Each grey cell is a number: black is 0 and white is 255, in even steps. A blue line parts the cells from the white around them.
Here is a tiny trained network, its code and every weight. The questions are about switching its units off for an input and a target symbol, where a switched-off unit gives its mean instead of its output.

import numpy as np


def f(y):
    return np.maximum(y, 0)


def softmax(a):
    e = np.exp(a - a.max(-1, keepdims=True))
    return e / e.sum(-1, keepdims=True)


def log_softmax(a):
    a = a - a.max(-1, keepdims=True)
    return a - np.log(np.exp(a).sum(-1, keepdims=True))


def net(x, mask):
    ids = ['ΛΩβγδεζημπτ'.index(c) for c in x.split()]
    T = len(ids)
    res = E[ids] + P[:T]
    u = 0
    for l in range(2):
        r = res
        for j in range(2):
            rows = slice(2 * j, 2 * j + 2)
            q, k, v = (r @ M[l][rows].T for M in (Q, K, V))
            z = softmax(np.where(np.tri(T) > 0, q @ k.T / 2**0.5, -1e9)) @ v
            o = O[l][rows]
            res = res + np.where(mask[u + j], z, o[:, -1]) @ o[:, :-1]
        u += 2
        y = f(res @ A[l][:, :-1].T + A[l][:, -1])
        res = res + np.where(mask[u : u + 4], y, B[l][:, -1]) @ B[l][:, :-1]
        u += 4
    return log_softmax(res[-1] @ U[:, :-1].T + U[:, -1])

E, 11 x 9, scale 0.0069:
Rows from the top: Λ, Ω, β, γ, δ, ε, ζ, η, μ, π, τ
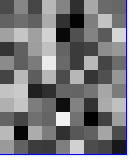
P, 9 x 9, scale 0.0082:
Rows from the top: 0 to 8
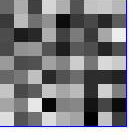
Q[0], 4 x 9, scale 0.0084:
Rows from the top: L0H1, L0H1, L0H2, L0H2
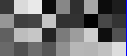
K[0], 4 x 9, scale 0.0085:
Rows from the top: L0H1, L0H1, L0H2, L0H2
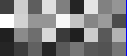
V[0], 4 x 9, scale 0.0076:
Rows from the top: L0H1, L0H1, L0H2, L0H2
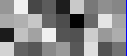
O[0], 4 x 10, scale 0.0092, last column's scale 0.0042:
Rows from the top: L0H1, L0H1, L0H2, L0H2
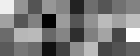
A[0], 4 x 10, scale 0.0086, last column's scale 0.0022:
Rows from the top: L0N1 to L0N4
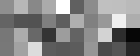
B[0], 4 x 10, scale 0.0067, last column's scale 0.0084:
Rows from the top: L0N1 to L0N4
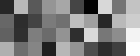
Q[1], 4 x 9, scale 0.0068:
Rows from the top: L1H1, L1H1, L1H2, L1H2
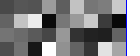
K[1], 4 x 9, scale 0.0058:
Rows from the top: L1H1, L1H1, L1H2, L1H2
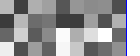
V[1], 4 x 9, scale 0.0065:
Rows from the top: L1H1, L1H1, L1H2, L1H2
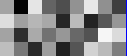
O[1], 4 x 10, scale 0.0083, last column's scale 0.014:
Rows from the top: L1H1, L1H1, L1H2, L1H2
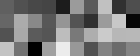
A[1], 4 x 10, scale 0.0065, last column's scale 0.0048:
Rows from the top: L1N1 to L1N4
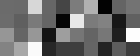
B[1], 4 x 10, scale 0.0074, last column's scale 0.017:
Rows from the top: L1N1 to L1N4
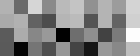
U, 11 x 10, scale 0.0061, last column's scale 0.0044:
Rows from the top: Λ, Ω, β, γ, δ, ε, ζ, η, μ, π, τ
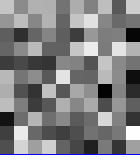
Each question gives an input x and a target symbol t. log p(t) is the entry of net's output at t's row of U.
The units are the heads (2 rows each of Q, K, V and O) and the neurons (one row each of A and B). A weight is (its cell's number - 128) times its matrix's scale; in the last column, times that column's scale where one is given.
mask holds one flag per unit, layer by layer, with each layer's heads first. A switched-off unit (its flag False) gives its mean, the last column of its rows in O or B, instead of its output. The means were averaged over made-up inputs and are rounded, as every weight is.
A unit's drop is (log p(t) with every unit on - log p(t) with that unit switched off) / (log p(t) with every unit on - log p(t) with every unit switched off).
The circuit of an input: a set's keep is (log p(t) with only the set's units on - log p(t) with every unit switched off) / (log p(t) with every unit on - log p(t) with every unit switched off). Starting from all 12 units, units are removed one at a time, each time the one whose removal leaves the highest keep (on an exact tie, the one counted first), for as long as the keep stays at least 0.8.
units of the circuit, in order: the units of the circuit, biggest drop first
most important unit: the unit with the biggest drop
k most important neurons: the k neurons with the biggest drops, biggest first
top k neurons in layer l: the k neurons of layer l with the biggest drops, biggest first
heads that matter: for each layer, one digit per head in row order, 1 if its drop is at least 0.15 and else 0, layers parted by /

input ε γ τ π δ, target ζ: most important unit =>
L0H2
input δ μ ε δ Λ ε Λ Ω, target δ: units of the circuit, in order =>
[L1N4; L0H2; L0N4]
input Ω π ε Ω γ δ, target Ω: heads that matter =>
11 / 11
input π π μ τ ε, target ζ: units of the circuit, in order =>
[L0H2; L0N2]
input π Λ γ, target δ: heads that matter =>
11 / 10
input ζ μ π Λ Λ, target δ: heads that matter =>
01 / 10
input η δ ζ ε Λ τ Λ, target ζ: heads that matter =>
01 / 00
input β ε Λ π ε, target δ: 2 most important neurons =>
[L0N4; L0N2]
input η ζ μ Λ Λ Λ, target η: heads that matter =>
10 / 11
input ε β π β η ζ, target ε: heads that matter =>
11 / 10
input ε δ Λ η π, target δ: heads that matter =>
01 / 10
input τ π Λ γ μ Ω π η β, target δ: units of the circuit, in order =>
[L0H2; L1H1; L0N1]
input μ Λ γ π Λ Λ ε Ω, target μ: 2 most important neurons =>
[L1N4; L0N3]
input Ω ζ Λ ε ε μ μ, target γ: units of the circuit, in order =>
[L1H2; L0H2; L0H1]
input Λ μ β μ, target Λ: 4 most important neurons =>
[L1N1; L0N3; L1N2; L0N1]
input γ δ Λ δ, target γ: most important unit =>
L0N1
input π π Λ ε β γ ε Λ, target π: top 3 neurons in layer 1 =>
[L1N3; L1N1; L1N4]
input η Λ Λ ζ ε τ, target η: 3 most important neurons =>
[L0N1; L0N4; L0N3]
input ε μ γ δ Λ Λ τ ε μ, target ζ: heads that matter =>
11 / 00
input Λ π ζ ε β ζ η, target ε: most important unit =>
L1H1
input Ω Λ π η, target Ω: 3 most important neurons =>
[L0N3; L0N1; L1N3]
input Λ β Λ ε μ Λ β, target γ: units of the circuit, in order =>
[L0H2; L1H2; L1N4]
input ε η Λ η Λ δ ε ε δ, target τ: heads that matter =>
10 / 11
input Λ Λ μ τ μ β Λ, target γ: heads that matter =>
01 / 11
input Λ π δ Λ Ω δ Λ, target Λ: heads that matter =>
11 / 01
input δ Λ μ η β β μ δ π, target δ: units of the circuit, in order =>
[L1H1; L0H2]
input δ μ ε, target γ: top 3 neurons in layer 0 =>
[L0N2; L0N4; L0N3]
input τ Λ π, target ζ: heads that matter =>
11 / 01
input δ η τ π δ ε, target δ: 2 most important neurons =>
[L1N4; L1N2]
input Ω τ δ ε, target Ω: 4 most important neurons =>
[L0N3; L0N1; L1N3; L1N4]
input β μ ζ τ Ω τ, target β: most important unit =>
L0H2
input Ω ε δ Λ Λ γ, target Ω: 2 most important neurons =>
[L0N3; L0N1]
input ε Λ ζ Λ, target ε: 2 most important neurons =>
[L0N1; L1N4]
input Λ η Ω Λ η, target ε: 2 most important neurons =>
[L1N3; L0N1]
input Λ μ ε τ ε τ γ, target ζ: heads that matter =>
11 / 00
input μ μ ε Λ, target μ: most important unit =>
L1H2
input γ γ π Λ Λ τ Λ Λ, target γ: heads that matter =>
10 / 11
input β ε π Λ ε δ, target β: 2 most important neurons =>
[L1N4; L1N3]
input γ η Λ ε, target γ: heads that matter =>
11 / 11
